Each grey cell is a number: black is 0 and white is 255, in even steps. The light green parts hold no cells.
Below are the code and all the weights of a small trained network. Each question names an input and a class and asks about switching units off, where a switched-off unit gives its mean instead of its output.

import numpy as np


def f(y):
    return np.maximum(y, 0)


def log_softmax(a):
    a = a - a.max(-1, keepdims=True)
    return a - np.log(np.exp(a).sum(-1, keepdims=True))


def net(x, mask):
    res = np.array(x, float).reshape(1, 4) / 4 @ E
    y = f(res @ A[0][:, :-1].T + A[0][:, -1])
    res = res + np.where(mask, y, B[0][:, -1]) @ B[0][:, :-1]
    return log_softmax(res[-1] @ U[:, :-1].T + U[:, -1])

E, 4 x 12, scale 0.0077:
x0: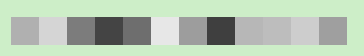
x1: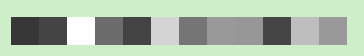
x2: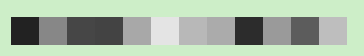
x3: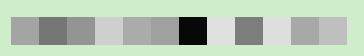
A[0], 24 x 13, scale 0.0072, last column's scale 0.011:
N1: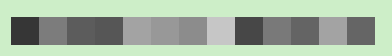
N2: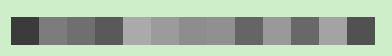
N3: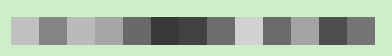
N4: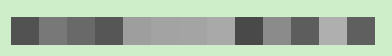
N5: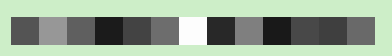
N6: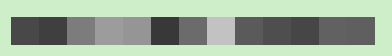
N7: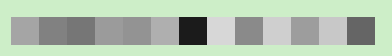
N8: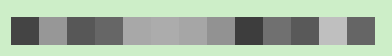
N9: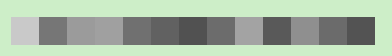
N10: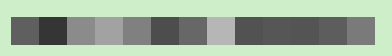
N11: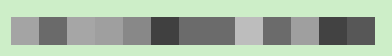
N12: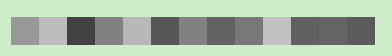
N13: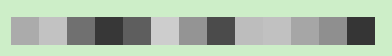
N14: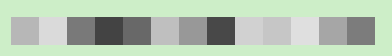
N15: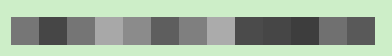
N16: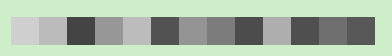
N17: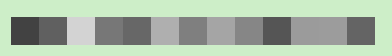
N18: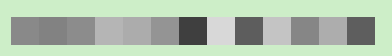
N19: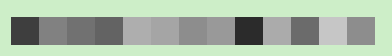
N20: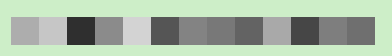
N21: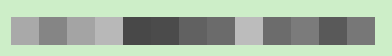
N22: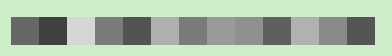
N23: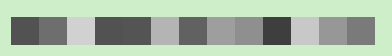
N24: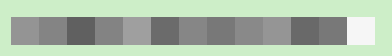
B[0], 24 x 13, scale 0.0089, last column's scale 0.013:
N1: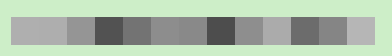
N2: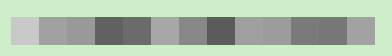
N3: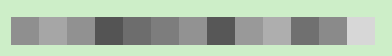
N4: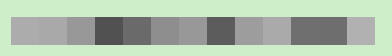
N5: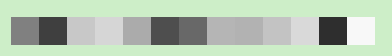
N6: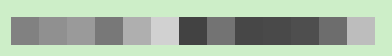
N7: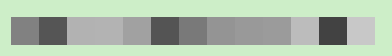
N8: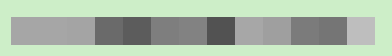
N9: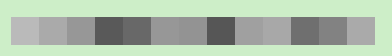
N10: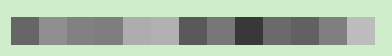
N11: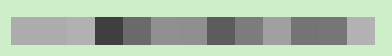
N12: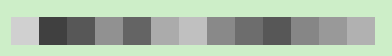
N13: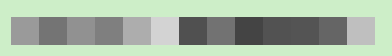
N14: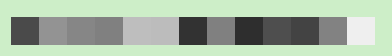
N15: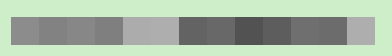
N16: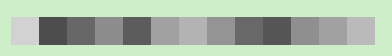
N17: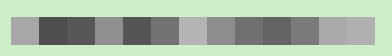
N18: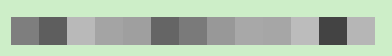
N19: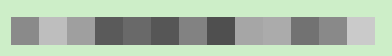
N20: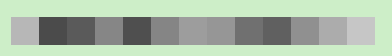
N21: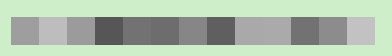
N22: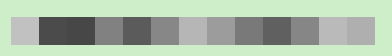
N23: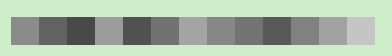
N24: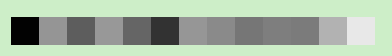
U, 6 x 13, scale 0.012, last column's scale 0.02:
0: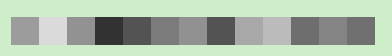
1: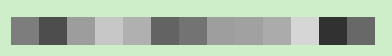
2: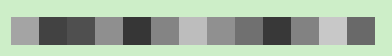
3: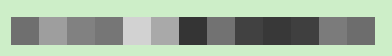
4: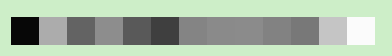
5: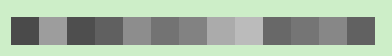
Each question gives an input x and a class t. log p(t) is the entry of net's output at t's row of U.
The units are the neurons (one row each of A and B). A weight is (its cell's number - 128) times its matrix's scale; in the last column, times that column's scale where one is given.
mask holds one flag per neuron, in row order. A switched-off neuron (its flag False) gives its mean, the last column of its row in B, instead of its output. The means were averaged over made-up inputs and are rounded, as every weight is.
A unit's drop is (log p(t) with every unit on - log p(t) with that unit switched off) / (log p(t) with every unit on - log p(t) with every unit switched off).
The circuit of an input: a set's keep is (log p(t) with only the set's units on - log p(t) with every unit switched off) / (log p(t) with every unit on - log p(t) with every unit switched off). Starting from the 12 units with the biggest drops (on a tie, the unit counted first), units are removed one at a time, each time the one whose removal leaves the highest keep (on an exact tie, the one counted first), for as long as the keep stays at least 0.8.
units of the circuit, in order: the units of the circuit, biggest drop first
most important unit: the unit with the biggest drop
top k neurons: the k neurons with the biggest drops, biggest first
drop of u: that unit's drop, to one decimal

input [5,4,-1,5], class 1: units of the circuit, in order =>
(N7)
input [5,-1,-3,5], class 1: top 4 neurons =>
(N7; N6; N18; N10)
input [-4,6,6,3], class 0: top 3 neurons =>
(N19; N1; N4)
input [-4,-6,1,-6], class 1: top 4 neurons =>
(N5; N23; N22; N17)
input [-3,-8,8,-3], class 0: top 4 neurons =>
(N19; N8; N1; N4)
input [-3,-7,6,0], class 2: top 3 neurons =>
(N20; N16; N12)
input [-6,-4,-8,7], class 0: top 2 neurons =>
(N5; N3)
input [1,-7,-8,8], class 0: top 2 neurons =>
(N5; N3)
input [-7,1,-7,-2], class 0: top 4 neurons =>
(N14; N21; N3; N11)
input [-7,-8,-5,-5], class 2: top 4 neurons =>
(N16; N20; N14; N12)
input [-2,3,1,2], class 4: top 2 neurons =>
(N5; N16)
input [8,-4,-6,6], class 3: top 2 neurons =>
(N14; N5)
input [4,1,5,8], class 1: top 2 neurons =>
(N7; N18)
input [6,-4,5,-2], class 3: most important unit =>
N14
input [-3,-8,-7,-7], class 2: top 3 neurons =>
(N16; N12; N20)
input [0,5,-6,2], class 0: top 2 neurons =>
(N3; N21)
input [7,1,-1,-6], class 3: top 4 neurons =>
(N14; N13; N7; N18)
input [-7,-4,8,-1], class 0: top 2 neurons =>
(N19; N14)
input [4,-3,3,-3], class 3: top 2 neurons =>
(N14; N13)
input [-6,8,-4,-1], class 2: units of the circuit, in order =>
(N22)
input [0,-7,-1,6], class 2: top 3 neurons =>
(N5; N20; N16)
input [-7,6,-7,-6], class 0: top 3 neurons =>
(N14; N21; N3)
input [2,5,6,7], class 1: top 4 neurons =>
(N7; N18; N3; N21)
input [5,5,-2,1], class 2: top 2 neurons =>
(N23; N22)
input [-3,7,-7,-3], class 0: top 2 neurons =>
(N21; N3)
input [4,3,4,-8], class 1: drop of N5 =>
1.0
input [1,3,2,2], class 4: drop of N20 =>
0.3
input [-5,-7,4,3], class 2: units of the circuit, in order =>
(N20)
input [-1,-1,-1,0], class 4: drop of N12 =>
0.0
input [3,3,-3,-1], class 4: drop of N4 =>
0.1
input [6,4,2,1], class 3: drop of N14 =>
0.5
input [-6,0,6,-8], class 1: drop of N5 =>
2.4
